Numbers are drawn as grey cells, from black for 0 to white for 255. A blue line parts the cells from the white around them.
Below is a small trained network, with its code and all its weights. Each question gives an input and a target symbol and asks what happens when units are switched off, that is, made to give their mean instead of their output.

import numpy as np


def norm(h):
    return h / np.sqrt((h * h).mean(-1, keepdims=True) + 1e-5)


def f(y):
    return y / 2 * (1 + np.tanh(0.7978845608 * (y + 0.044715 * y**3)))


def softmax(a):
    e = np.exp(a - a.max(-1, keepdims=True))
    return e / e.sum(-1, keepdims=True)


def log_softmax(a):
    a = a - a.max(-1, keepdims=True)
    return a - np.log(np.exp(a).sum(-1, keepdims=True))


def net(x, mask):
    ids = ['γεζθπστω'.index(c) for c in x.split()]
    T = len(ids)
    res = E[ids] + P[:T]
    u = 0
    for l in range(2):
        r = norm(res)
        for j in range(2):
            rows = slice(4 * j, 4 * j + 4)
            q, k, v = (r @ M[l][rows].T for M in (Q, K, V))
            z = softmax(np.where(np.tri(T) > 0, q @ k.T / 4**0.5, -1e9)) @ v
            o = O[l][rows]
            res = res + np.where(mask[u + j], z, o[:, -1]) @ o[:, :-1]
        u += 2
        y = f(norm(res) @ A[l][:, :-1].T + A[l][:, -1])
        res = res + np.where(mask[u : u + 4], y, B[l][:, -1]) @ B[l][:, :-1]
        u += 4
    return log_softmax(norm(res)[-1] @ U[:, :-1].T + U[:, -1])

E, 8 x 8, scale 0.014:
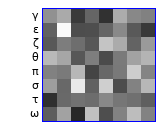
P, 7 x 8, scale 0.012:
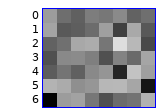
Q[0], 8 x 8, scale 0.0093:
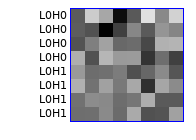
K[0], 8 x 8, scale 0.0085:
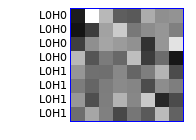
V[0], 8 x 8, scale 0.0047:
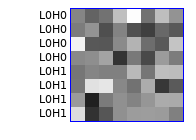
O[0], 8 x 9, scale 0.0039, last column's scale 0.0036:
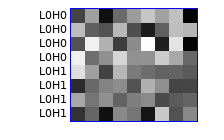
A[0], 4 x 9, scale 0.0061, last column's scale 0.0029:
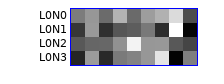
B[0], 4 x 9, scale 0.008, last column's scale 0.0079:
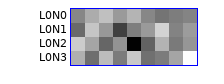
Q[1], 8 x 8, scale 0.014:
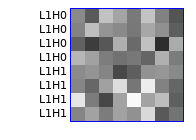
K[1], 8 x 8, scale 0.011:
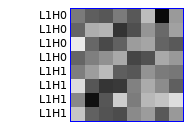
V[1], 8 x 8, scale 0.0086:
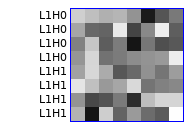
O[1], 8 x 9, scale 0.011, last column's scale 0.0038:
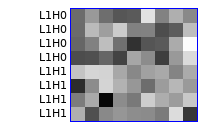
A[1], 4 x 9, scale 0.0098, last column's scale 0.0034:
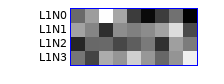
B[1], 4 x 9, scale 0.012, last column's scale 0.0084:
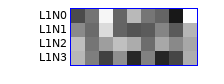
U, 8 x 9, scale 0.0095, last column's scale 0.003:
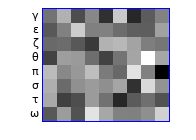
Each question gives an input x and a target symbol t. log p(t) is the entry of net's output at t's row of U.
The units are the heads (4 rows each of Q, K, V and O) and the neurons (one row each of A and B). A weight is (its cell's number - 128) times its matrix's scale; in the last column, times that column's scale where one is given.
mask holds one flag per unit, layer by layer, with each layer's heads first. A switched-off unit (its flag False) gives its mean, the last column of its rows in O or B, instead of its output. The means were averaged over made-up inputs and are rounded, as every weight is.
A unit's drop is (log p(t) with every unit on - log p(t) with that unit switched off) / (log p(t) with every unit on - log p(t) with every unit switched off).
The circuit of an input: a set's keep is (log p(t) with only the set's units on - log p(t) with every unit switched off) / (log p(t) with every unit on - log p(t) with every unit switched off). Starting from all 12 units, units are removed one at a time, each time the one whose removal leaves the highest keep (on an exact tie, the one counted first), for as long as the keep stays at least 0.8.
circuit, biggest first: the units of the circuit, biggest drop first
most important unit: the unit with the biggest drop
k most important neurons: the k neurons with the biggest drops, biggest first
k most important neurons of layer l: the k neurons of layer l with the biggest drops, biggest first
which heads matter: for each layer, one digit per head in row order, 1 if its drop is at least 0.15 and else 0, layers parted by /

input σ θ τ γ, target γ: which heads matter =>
00 / 01
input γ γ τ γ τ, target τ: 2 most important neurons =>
[L0N3, L1N0]
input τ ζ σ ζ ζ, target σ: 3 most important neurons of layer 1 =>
[L1N3, L1N0, L1N1]
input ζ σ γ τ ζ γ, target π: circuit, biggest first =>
[L1H0]
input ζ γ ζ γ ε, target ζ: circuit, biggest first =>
[L1H0, L0N3]
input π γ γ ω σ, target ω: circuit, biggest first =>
[L1H0, L1H1, L1N0]
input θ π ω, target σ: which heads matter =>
10 / 10
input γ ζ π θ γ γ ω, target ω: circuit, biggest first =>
[L1H0, L1N0, L0N2]
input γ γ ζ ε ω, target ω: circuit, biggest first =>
[L1H0, L1N0]
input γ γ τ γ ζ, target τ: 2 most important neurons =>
[L0N3, L1N0]
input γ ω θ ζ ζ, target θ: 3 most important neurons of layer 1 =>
[L1N0, L1N1, L1N2]
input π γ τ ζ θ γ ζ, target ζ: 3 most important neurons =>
[L0N1, L0N3, L1N0]
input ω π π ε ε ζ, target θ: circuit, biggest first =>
[L1H0, L1N0]
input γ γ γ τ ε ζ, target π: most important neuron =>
[L0N3]
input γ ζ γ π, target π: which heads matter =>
10 / 11
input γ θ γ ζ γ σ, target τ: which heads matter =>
00 / 10
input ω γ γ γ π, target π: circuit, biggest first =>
[L1N0, L1H0]
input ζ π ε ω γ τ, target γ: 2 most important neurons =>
[L0N3, L1N0]
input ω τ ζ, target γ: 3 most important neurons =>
[L1N3, L0N2, L0N3]
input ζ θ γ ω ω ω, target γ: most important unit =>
L1H0
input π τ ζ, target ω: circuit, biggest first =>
[L1H0, L0N2, L1H1]
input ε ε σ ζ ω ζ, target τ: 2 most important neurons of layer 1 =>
[L1N3, L1N0]
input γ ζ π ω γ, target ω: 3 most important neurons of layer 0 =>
[L0N0, L0N2, L0N3]
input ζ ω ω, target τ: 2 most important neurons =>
[L1N3, L0N3]
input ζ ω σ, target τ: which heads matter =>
10 / 10
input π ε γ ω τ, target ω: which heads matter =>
00 / 10
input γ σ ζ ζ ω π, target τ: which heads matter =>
00 / 10
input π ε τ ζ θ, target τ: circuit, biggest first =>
[L1H1]
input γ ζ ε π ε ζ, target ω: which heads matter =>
10 / 10
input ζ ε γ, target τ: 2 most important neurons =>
[L0N3, L1N3]
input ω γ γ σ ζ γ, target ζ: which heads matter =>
00 / 10
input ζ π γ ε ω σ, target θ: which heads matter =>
10 / 10
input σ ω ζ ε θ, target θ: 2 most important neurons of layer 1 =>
[L1N0, L1N1]
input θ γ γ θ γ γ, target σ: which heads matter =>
00 / 10
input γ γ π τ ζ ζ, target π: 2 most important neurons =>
[L0N2, L1N0]
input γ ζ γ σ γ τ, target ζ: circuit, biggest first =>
[L1H0]
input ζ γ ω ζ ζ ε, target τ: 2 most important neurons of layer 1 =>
[L1N0, L1N3]
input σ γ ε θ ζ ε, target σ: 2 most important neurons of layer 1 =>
[L1N0, L1N2]
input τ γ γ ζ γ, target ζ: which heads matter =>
10 / 10
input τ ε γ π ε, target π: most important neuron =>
[L1N1]
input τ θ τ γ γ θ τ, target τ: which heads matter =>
10 / 01
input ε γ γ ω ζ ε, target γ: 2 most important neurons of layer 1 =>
[L1N0, L1N2]
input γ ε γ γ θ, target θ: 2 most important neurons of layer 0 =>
[L0N0, L0N3]
